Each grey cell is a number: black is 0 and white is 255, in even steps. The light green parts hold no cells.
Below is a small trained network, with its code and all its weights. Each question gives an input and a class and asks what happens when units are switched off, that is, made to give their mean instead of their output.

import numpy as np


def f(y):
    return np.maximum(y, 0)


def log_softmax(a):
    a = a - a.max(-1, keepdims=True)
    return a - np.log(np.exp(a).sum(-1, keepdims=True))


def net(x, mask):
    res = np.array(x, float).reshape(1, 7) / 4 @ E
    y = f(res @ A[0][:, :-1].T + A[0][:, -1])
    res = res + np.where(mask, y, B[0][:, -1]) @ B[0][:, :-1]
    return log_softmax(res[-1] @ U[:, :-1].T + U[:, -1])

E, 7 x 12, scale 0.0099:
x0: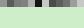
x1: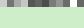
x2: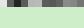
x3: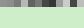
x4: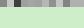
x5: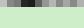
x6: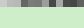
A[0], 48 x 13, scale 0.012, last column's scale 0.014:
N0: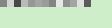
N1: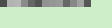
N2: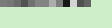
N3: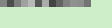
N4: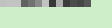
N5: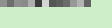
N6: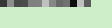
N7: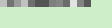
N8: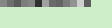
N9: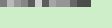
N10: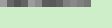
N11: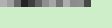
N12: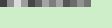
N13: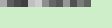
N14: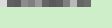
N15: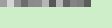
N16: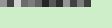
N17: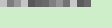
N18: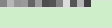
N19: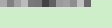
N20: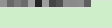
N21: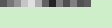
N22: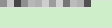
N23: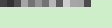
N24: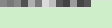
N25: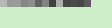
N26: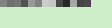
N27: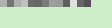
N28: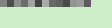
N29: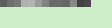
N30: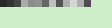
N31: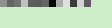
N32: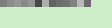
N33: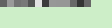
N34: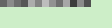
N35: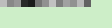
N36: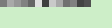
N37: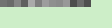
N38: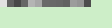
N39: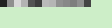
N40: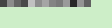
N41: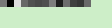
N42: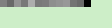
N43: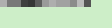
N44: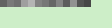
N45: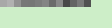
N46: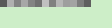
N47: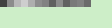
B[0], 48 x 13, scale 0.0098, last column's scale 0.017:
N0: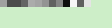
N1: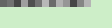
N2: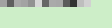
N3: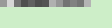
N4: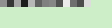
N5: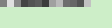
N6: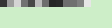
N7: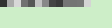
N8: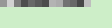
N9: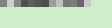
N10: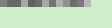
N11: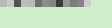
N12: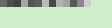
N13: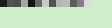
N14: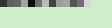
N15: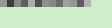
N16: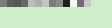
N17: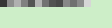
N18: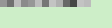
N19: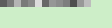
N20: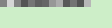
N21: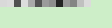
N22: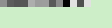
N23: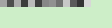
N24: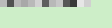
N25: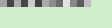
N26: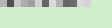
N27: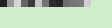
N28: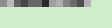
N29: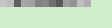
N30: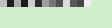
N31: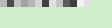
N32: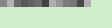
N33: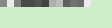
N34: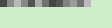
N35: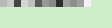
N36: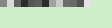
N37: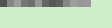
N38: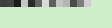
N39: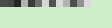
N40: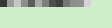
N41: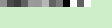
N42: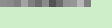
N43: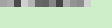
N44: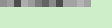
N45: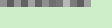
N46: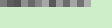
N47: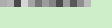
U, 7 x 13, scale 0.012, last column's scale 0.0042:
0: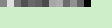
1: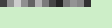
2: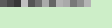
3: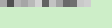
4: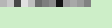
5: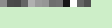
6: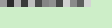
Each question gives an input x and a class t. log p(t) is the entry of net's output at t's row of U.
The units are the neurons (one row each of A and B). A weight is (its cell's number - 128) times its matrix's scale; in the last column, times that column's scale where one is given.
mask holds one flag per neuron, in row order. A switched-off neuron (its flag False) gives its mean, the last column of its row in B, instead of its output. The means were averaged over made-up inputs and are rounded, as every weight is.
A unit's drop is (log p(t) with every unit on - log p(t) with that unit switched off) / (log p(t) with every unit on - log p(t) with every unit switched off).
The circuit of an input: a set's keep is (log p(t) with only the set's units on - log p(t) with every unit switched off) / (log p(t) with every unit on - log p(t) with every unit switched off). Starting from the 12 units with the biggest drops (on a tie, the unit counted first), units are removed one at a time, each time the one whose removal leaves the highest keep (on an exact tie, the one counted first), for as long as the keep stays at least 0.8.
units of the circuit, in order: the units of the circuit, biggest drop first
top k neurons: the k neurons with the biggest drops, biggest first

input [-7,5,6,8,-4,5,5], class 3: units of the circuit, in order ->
N31
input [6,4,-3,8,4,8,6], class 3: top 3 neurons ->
N31, N19, N18
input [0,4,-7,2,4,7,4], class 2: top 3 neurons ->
N39, N12, N1
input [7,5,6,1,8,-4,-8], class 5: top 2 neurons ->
N0, N22
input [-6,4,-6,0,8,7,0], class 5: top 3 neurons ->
N0, N22, N21
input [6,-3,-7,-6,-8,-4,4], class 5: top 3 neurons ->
N41, N16, N13
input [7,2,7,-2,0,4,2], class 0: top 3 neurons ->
N5, N20, N8
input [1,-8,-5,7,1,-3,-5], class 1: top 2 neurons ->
N6, N40
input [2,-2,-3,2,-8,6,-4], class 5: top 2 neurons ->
N41, N16
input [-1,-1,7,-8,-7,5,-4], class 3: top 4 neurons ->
N26, N24, N2, N39
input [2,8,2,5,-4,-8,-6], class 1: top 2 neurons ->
N7, N27
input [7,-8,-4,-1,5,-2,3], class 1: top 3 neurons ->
N6, N40, N34
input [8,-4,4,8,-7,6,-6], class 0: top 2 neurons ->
N8, N20
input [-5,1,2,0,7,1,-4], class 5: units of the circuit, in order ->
N0
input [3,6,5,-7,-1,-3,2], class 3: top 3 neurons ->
N26, N24, N2
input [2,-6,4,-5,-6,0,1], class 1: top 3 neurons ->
N6, N40, N0
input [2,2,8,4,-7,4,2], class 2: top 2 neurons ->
N38, N14
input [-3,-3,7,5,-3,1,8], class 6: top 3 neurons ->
N4, N25, N39
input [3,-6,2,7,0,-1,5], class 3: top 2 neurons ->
N31, N18
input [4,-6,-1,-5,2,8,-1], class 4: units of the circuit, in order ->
N35
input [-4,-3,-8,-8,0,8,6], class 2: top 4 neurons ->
N39, N12, N1, N31
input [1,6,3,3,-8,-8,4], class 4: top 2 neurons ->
N21, N47
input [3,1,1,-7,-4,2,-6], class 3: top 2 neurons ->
N26, N24
